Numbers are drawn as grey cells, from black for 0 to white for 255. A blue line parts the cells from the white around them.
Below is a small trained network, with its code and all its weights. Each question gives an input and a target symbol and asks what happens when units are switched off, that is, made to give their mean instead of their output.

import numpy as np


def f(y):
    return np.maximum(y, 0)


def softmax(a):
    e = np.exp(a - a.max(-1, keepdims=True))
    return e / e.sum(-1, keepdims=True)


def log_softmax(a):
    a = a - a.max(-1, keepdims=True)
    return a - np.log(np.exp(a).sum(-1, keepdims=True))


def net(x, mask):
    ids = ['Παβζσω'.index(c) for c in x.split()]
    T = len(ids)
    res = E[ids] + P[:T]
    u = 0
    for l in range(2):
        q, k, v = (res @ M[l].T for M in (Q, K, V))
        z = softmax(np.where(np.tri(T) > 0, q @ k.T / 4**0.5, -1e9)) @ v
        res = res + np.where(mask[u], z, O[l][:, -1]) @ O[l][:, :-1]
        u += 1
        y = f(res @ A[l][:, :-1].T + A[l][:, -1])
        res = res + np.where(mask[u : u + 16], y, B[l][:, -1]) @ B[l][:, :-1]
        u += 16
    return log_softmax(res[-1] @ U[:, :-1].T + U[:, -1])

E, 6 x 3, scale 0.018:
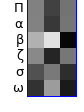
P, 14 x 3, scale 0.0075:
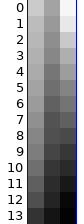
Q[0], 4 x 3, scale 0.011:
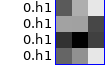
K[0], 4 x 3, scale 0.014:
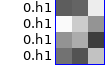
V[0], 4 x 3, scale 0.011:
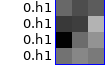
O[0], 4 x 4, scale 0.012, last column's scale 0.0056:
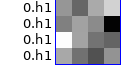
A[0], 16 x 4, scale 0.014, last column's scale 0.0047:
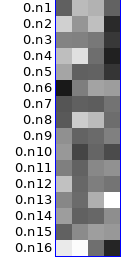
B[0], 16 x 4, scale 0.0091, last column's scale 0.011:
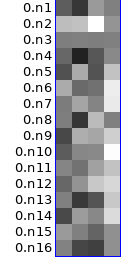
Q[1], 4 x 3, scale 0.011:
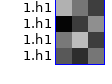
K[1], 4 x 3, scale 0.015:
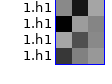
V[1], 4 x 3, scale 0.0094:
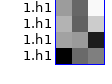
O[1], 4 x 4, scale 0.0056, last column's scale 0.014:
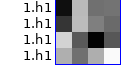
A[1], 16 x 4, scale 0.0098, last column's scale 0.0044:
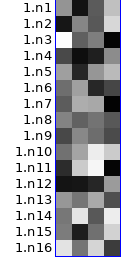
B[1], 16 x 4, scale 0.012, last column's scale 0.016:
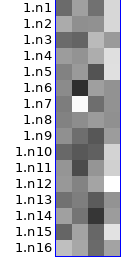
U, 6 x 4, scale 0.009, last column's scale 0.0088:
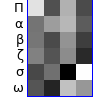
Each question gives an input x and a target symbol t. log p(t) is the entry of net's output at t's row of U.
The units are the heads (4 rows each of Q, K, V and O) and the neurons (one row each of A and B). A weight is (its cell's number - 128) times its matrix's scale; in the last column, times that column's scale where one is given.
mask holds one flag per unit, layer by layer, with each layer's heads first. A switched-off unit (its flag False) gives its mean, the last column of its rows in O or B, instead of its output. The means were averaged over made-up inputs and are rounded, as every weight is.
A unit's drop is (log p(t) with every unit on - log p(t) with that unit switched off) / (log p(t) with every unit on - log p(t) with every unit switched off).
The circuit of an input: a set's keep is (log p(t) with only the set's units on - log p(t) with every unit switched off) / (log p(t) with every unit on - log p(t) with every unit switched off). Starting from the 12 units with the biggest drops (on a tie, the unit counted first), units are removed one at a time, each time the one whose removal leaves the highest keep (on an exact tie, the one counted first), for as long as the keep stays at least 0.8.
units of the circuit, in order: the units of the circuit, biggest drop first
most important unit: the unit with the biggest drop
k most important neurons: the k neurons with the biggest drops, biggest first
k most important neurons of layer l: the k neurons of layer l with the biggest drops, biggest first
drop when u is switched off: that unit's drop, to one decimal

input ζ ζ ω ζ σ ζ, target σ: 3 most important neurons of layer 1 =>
(1.n12, 1.n4, 1.n2)
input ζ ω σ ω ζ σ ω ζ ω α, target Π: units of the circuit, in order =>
(1.h1)
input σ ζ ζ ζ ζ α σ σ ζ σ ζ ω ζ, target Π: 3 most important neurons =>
(0.n2, 1.n16, 0.n12)
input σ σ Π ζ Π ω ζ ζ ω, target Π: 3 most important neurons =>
(1.n2, 0.n16, 0.n4)
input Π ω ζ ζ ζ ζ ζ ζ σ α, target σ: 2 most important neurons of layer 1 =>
(1.n12, 1.n4)
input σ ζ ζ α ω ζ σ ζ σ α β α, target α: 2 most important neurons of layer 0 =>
(0.n6, 0.n10)
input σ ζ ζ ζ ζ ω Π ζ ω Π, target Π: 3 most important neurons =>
(0.n2, 0.n12, 1.n16)
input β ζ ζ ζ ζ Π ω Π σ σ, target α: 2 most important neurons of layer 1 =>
(1.n4, 1.n1)
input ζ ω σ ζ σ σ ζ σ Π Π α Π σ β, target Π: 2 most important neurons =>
(0.n12, 1.n2)
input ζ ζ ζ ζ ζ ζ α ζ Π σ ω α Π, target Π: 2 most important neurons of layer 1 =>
(1.n16, 1.n15)
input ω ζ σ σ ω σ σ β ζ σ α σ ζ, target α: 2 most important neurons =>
(1.n4, 1.n12)
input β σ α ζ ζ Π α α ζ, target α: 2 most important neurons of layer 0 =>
(0.n6, 0.n12)
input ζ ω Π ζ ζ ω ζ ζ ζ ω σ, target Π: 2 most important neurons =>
(1.n2, 0.n16)
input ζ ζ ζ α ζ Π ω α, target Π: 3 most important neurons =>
(0.n2, 1.n16, 0.n12)
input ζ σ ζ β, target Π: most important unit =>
1.n2
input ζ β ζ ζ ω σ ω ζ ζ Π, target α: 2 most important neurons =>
(1.n4, 1.n12)
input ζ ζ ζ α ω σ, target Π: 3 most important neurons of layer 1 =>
(1.n2, 1.n15, 1.n5)
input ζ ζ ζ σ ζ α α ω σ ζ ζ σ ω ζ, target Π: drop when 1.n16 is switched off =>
0.7
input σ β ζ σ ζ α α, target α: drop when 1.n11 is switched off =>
0.2
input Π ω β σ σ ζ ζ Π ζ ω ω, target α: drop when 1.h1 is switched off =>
0.5
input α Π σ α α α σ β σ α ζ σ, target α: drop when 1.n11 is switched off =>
0.1
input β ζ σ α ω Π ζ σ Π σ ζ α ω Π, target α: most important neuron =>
(1.n1)
